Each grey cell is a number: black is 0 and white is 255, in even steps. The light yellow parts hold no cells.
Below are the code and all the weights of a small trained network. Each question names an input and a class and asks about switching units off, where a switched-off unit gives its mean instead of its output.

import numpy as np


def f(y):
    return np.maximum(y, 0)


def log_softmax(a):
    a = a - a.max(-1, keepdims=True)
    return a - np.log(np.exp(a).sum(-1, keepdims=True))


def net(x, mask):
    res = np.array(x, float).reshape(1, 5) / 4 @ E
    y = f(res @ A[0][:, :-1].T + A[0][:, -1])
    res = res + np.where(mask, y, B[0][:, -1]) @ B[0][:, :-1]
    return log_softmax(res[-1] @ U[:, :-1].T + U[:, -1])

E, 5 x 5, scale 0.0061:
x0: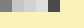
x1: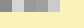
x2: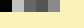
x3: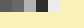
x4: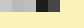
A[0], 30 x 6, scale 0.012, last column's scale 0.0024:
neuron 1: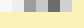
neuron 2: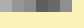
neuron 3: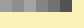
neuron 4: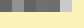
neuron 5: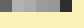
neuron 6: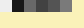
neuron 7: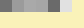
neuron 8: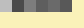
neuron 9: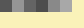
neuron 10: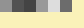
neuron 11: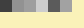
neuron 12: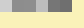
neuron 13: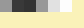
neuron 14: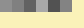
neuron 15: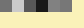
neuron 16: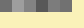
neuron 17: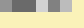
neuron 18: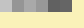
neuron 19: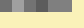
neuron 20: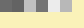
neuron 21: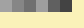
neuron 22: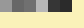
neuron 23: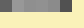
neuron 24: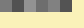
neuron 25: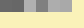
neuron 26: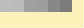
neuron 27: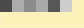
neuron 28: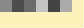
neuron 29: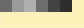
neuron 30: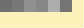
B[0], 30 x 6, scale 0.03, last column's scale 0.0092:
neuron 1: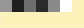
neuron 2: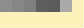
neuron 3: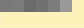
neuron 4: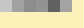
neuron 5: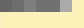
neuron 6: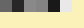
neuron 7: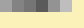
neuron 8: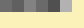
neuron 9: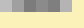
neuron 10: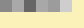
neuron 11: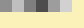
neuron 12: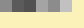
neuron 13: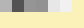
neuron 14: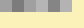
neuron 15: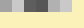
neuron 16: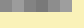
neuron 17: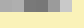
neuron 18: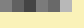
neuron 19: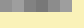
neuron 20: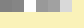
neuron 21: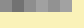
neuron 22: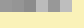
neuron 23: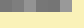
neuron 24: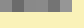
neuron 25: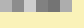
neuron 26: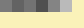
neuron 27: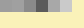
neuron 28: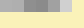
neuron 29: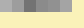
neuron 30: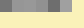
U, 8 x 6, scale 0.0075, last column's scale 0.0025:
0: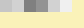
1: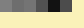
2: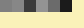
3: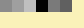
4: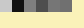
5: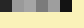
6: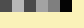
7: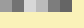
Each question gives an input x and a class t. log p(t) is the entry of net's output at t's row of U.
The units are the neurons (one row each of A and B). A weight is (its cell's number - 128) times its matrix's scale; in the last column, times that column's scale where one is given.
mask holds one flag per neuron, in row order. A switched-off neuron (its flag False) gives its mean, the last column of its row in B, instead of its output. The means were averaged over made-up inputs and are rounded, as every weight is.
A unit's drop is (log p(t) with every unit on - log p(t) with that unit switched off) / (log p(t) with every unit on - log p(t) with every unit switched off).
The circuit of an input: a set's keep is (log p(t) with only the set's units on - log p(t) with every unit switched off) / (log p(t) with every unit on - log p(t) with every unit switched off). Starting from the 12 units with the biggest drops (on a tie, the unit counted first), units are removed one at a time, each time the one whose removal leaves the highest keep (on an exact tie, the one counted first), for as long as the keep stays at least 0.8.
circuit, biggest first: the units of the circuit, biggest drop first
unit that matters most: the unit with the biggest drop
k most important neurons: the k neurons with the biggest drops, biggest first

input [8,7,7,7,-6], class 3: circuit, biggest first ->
neuron 5; neuron 13
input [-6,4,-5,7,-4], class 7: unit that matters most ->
neuron 20
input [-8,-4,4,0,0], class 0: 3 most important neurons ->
neuron 1; neuron 15; neuron 9
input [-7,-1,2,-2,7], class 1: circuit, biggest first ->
neuron 6; neuron 13; neuron 1
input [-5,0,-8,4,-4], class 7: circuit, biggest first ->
neuron 1; neuron 20; neuron 6
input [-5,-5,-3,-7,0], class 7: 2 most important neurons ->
neuron 1; neuron 22
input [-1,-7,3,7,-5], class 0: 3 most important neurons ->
neuron 6; neuron 10; neuron 13
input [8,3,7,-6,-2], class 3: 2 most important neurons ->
neuron 1; neuron 13
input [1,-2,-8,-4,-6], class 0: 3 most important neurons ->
neuron 28; neuron 17; neuron 22
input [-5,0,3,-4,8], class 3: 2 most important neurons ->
neuron 15; neuron 12
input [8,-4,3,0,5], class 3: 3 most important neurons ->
neuron 6; neuron 13; neuron 11
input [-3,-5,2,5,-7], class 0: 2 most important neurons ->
neuron 6; neuron 10
